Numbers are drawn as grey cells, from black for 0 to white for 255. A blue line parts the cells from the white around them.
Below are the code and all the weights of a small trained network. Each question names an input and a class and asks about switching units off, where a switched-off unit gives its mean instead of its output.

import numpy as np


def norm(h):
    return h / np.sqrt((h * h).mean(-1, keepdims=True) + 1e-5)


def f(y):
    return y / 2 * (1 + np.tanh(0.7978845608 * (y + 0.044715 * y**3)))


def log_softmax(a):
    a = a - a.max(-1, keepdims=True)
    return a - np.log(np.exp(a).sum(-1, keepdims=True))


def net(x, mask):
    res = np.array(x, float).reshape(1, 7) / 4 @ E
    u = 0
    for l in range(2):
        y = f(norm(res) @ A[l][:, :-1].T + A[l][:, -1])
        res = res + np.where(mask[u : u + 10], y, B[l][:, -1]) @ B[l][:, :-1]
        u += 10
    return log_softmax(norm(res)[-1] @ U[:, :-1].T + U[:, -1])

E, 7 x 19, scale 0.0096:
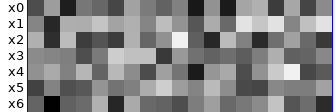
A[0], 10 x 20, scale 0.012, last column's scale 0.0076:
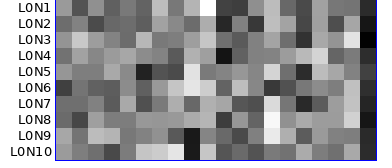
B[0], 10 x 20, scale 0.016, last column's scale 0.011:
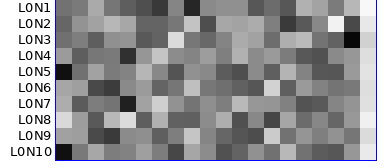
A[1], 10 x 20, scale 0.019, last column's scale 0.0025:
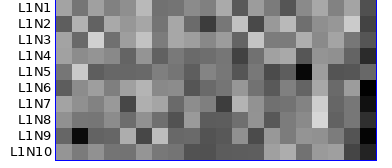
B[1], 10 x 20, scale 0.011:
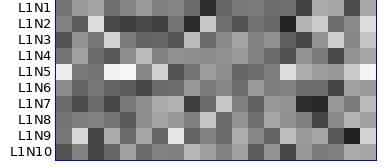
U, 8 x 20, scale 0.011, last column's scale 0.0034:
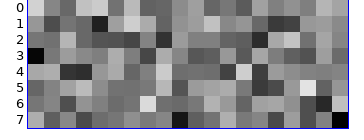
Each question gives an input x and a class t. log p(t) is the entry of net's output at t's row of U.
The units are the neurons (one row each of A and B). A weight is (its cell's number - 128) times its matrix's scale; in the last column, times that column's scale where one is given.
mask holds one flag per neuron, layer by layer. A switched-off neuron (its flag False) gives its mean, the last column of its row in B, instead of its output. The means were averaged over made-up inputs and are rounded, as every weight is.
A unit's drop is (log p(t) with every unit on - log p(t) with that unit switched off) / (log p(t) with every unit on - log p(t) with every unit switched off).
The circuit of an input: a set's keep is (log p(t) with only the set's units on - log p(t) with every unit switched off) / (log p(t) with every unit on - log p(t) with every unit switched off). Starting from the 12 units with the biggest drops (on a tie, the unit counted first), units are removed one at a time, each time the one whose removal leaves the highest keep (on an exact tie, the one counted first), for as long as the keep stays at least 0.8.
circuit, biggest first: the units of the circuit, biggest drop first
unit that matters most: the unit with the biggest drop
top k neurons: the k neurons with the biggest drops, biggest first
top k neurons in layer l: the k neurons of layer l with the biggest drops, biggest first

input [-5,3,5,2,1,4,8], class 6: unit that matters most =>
L1N9
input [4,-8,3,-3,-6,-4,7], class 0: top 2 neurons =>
(L1N5 L0N3)
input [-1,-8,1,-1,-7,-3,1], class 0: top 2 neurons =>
(L1N5 L0N4)
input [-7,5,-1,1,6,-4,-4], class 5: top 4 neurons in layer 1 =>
(L1N3 L1N5 L1N1 L1N8)
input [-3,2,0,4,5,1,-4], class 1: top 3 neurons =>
(L0N4 L1N7 L0N5)
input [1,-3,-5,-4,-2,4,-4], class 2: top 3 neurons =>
(L1N2 L0N10 L0N9)
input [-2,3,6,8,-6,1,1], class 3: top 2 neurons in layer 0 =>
(L0N10 L0N4)
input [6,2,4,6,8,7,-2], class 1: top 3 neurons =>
(L0N4 L1N7 L0N9)
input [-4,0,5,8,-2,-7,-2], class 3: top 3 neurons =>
(L0N10 L0N6 L1N2)
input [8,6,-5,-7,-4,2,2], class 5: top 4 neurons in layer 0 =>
(L0N2 L0N10 L0N1 L0N7)
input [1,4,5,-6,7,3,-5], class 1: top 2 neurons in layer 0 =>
(L0N4 L0N10)
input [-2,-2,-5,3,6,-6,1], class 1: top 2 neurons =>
(L1N7 L0N6)
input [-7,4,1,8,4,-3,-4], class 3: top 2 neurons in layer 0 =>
(L0N10 L0N2)
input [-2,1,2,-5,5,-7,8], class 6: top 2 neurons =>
(L1N9 L0N6)
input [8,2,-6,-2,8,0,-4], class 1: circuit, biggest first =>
(L0N4)
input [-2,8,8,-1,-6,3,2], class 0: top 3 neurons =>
(L0N8 L1N2 L0N7)
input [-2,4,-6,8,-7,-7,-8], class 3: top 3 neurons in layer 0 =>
(L0N10 L0N1 L0N4)
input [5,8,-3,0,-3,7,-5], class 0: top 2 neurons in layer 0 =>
(L0N8 L0N9)
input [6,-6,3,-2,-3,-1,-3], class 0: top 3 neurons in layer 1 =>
(L1N5 L1N3 L1N1)
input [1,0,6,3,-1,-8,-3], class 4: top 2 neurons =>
(L0N9 L1N2)
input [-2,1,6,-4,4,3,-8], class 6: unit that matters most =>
L0N3
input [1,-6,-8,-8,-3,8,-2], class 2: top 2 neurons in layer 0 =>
(L0N10 L0N8)
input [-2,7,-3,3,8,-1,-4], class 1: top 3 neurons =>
(L0N4 L1N7 L1N5)
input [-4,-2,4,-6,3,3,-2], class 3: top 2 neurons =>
(L0N5 L1N2)
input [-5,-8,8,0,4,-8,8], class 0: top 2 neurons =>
(L1N5 L0N3)
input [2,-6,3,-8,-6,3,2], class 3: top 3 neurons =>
(L0N5 L0N8 L0N4)
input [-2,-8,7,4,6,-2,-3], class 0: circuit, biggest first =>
(L1N5)
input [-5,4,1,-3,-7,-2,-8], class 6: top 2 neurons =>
(L0N3 L0N4)
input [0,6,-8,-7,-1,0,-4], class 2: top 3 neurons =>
(L1N2 L0N10 L1N5)
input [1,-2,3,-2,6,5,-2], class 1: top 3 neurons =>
(L0N4 L1N7 L0N9)
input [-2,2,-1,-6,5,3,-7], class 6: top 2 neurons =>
(L0N3 L0N10)
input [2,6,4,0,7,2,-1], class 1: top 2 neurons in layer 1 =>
(L1N5 L1N7)
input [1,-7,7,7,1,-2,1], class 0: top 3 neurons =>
(L1N5 L0N5 L1N2)
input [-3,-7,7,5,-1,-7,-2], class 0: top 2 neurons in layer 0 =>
(L0N6 L0N5)
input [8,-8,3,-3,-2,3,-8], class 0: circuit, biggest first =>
(L1N5)
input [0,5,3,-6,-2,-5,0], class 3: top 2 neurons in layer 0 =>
(L0N5 L0N6)
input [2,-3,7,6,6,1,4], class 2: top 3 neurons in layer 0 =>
(L0N1 L0N7 L0N5)
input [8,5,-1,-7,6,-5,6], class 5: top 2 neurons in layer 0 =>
(L0N2 L0N10)
